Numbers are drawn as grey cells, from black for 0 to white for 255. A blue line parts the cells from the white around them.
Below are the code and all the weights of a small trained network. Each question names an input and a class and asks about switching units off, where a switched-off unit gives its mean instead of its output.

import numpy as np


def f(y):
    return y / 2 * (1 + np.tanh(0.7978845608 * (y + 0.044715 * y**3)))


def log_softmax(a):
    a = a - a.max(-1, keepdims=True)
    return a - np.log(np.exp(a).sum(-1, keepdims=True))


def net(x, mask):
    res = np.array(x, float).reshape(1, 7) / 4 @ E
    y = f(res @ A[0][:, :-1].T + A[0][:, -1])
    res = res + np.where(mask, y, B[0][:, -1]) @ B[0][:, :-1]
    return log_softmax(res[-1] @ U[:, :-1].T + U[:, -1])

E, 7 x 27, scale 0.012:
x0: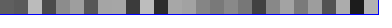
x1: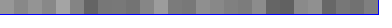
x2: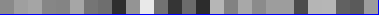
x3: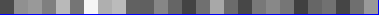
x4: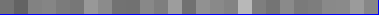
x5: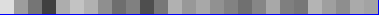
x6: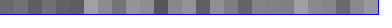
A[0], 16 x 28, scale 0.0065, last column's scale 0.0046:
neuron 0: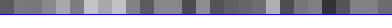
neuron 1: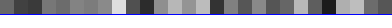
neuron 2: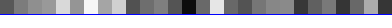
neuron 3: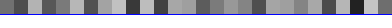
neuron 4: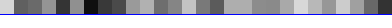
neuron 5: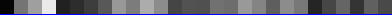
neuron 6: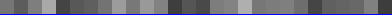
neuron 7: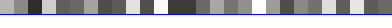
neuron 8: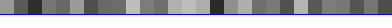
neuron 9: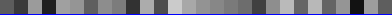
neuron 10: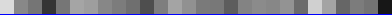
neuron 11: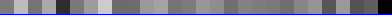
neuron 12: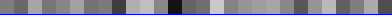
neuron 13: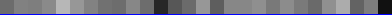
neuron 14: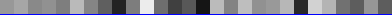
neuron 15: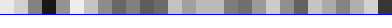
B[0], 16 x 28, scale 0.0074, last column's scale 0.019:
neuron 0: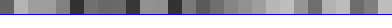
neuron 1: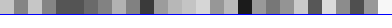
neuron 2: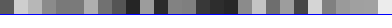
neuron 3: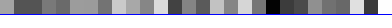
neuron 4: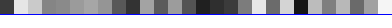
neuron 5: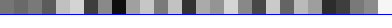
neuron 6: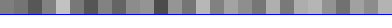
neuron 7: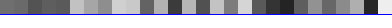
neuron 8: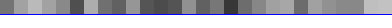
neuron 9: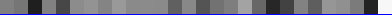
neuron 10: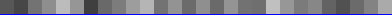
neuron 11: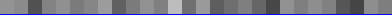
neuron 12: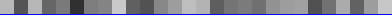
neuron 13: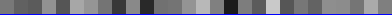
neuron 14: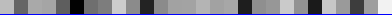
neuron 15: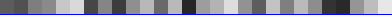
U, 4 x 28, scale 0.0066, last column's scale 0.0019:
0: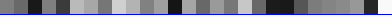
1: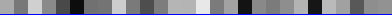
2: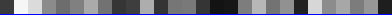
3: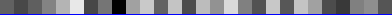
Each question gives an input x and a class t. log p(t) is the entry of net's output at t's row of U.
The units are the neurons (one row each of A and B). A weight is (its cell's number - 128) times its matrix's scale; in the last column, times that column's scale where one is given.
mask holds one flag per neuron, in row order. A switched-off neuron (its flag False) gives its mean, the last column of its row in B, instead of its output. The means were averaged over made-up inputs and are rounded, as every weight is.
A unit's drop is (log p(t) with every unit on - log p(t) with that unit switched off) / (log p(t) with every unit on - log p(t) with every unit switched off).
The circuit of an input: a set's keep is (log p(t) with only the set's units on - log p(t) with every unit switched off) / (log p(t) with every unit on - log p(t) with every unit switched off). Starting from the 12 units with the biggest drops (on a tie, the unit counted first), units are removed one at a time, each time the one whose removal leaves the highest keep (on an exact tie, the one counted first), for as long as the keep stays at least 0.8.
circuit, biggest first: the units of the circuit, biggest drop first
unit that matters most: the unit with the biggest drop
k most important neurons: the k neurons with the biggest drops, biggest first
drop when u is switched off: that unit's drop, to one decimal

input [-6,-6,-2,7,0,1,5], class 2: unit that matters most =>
neuron 2
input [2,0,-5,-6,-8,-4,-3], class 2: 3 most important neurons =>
[neuron 4; neuron 14; neuron 8]
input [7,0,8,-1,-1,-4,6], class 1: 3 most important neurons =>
[neuron 14; neuron 12; neuron 7]
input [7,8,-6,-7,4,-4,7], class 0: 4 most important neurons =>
[neuron 3; neuron 9; neuron 2; neuron 14]
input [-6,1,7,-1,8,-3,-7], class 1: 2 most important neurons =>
[neuron 14; neuron 12]
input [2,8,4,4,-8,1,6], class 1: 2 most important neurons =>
[neuron 4; neuron 14]
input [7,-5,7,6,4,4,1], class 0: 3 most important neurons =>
[neuron 3; neuron 9; neuron 1]
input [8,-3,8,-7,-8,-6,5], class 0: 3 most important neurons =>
[neuron 3; neuron 9; neuron 1]
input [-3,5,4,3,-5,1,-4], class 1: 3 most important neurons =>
[neuron 3; neuron 14; neuron 4]
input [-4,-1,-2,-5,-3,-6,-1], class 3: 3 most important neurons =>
[neuron 5; neuron 2; neuron 3]
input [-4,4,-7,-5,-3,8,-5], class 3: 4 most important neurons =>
[neuron 15; neuron 14; neuron 10; neuron 12]
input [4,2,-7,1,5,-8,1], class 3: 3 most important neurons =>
[neuron 5; neuron 14; neuron 12]
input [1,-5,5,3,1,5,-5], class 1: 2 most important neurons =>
[neuron 14; neuron 5]
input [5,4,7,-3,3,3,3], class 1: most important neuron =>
[neuron 14]
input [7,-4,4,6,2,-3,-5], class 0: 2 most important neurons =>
[neuron 3; neuron 9]
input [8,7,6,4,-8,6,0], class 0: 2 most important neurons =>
[neuron 3; neuron 9]
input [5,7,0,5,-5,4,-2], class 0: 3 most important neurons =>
[neuron 4; neuron 3; neuron 9]
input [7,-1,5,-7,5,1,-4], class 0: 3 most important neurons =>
[neuron 3; neuron 9; neuron 2]
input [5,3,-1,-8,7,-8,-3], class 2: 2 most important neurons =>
[neuron 4; neuron 15]
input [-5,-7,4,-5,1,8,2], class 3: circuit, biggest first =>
[neuron 15]
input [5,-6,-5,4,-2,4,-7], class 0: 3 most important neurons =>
[neuron 14; neuron 3; neuron 9]
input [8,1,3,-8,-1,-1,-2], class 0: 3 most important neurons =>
[neuron 3; neuron 9; neuron 2]
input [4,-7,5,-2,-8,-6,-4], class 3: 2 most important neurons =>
[neuron 5; neuron 1]
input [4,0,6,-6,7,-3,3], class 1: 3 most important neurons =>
[neuron 14; neuron 2; neuron 12]
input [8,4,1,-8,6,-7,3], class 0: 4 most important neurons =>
[neuron 3; neuron 9; neuron 2; neuron 0]
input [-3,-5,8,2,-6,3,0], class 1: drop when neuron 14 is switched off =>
0.2
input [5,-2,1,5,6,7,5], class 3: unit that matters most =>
neuron 15
